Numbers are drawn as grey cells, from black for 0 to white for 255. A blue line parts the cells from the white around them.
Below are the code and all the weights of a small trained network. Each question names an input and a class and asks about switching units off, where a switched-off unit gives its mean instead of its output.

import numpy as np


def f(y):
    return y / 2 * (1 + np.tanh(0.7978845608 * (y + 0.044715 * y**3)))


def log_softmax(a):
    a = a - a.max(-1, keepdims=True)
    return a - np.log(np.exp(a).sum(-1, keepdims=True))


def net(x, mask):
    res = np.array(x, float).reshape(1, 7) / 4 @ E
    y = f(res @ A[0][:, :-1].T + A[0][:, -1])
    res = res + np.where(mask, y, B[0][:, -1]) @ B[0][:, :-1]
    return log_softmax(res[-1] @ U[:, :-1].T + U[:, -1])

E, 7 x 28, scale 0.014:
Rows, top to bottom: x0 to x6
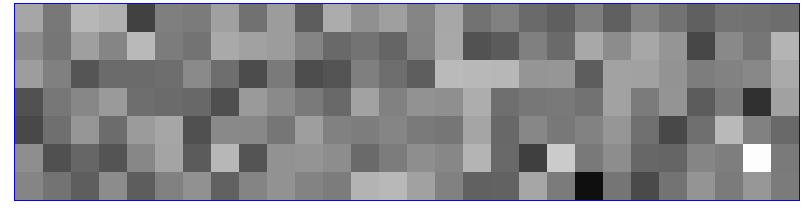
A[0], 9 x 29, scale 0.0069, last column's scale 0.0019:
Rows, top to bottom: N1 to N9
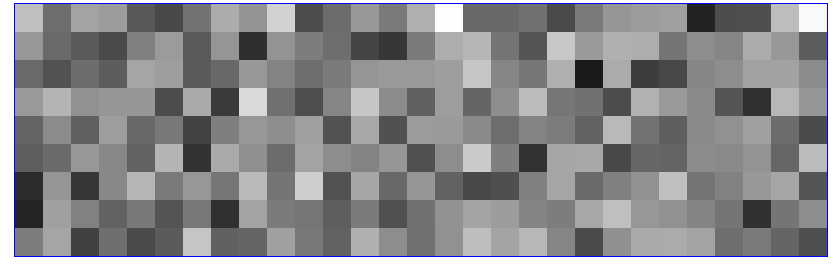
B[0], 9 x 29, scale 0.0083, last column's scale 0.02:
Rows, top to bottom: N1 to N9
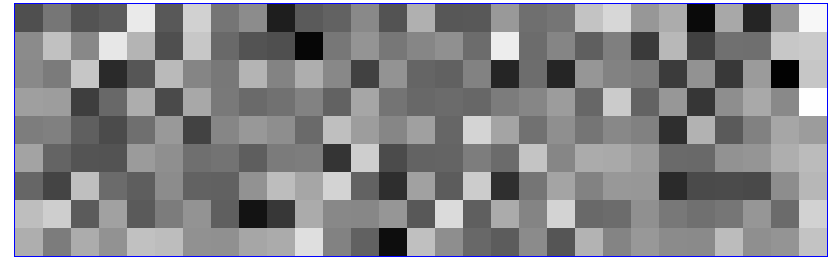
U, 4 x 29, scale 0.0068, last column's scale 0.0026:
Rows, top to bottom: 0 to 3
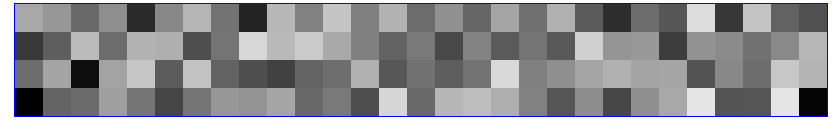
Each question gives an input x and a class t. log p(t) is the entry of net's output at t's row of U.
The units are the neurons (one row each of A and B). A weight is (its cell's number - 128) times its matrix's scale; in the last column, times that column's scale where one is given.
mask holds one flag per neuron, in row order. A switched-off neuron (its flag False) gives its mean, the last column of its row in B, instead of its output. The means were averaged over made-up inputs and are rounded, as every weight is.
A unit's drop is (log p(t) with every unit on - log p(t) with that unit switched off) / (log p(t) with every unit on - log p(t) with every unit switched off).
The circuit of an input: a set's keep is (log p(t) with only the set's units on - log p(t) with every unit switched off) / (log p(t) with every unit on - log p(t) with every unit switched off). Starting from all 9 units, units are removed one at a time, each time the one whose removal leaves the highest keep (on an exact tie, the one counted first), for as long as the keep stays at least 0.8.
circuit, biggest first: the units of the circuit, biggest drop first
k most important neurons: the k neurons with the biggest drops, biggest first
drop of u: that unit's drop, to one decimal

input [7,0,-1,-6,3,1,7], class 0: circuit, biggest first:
(N1)
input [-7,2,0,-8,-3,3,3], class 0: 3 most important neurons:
(N1, N4, N6)
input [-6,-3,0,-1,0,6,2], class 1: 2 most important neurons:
(N3, N8)
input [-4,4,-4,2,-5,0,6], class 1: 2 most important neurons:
(N7, N2)
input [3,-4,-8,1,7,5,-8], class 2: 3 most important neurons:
(N6, N3, N2)
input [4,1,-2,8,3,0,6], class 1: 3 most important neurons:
(N3, N2, N8)
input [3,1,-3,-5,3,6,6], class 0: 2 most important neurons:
(N1, N9)
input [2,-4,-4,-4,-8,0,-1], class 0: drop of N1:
0.7
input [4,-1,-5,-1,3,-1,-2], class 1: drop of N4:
0.2
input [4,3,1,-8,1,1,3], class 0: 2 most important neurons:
(N1, N4)
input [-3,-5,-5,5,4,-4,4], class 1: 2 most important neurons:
(N7, N2)
